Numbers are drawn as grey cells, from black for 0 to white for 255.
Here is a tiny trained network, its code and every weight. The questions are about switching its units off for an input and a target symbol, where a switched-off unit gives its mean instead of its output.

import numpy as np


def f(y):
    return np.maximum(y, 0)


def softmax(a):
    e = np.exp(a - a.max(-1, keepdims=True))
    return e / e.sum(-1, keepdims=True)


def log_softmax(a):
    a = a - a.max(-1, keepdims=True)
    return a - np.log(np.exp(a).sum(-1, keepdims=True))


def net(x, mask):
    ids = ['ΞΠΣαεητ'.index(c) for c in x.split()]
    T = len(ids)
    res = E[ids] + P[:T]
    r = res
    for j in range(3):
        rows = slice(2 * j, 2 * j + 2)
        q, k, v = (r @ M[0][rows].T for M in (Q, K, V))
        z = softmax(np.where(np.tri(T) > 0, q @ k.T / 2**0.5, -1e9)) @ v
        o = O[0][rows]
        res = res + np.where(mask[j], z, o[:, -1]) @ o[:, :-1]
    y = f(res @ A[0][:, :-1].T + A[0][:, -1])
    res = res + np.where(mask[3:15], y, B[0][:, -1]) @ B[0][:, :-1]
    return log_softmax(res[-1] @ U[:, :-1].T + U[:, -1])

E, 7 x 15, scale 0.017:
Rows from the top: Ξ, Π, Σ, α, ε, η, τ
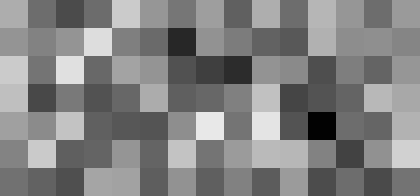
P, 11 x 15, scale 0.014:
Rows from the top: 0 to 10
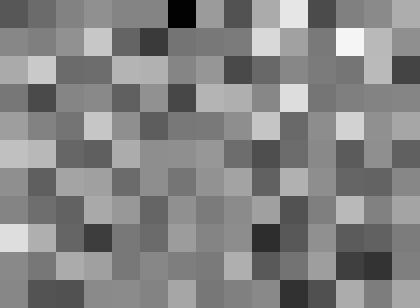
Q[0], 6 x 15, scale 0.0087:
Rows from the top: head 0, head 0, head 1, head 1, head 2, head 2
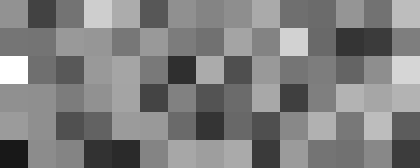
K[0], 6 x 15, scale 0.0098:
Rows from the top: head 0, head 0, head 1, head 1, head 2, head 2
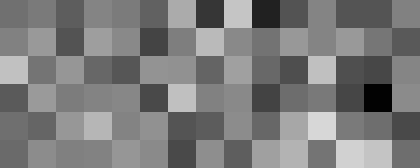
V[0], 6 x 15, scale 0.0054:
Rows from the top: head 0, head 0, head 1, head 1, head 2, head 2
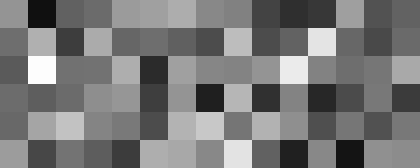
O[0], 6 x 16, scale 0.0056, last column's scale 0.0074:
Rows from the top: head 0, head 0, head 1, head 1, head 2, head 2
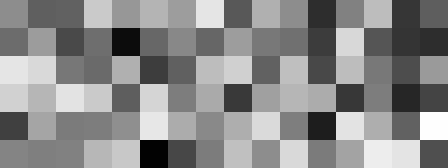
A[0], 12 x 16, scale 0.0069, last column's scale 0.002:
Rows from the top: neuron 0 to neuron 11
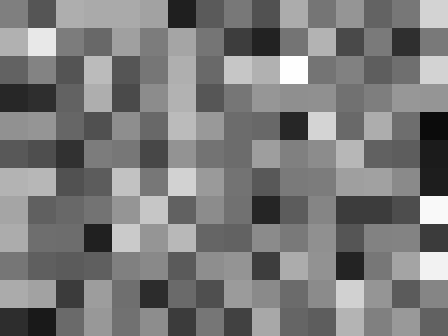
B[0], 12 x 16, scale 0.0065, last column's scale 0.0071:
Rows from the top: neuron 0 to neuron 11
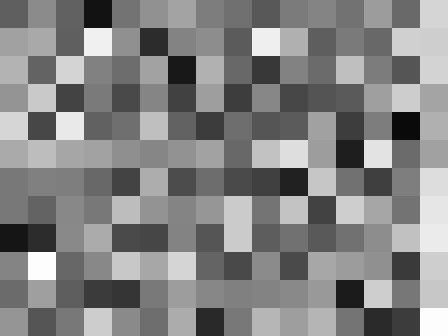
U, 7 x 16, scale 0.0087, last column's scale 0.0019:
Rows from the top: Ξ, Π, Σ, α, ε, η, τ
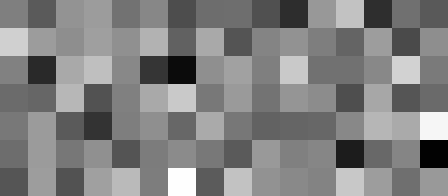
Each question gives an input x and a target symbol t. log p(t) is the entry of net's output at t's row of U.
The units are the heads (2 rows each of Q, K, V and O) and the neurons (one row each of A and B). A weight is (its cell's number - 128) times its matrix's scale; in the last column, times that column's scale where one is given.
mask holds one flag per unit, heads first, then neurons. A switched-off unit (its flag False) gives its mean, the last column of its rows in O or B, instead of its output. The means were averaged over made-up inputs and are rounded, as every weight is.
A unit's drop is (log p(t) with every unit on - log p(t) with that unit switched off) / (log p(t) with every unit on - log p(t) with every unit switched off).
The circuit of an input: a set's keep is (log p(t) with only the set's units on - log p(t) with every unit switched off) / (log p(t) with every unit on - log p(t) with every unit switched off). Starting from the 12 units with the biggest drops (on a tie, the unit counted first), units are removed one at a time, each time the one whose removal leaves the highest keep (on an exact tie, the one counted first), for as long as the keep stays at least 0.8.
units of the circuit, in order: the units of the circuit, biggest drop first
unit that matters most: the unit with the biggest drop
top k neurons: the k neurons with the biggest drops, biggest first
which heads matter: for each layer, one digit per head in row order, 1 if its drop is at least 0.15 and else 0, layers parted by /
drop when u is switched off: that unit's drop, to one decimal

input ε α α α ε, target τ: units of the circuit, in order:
(head 2; neuron 11)
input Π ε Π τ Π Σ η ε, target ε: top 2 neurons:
(neuron 11; neuron 10)
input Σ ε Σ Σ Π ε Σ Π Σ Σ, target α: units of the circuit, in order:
(neuron 0; neuron 7)
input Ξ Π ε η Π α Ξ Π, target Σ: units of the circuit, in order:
(head 2)
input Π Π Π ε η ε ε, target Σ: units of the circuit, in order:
(head 2; neuron 9)
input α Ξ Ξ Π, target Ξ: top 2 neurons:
(neuron 11; neuron 1)
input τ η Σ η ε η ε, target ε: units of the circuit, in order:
(neuron 11; head 1)
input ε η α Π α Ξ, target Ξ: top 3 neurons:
(neuron 6; neuron 4; neuron 8)
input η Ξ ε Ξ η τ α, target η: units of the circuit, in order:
(head 1; neuron 3)
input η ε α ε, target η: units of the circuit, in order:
(head 1; neuron 11; neuron 7)
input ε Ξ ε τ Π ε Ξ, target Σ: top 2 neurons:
(neuron 9; neuron 0)
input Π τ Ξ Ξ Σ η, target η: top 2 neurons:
(neuron 1; neuron 6)
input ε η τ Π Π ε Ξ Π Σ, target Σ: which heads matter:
000
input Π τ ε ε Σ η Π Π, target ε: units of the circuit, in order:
(head 1; neuron 10; neuron 11)
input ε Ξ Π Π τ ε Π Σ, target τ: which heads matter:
001
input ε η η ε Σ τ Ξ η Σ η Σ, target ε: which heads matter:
011
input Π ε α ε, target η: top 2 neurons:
(neuron 11; neuron 3)
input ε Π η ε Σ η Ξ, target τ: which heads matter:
000
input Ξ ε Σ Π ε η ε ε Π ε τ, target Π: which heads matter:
100
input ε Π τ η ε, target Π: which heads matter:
010
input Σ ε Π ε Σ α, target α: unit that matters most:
neuron 4
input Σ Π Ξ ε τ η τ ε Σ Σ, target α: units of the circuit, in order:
(neuron 0)
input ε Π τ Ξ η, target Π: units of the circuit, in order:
(head 1; neuron 2)
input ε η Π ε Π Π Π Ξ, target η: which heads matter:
100
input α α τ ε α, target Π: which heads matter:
010
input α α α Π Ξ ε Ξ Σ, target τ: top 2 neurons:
(neuron 2; neuron 11)
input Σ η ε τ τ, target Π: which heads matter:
000
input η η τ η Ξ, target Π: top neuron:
(neuron 8)
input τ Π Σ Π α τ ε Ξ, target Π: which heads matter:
110
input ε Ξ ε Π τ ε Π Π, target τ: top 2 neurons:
(neuron 11; neuron 6)
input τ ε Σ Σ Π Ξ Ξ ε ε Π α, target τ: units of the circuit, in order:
(neuron 11; head 2)
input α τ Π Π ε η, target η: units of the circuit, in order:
(neuron 1; head 2)
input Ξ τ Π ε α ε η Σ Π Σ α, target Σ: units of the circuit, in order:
(head 2; neuron 9)
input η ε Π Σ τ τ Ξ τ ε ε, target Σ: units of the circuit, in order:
(head 2)
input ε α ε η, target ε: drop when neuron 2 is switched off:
0.2
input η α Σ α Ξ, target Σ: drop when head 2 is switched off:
0.5
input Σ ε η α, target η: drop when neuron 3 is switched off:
0.4
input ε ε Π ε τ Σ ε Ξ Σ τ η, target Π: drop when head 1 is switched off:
0.5
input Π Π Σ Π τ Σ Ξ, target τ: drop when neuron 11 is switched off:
-0.1
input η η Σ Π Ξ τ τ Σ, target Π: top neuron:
(neuron 8)
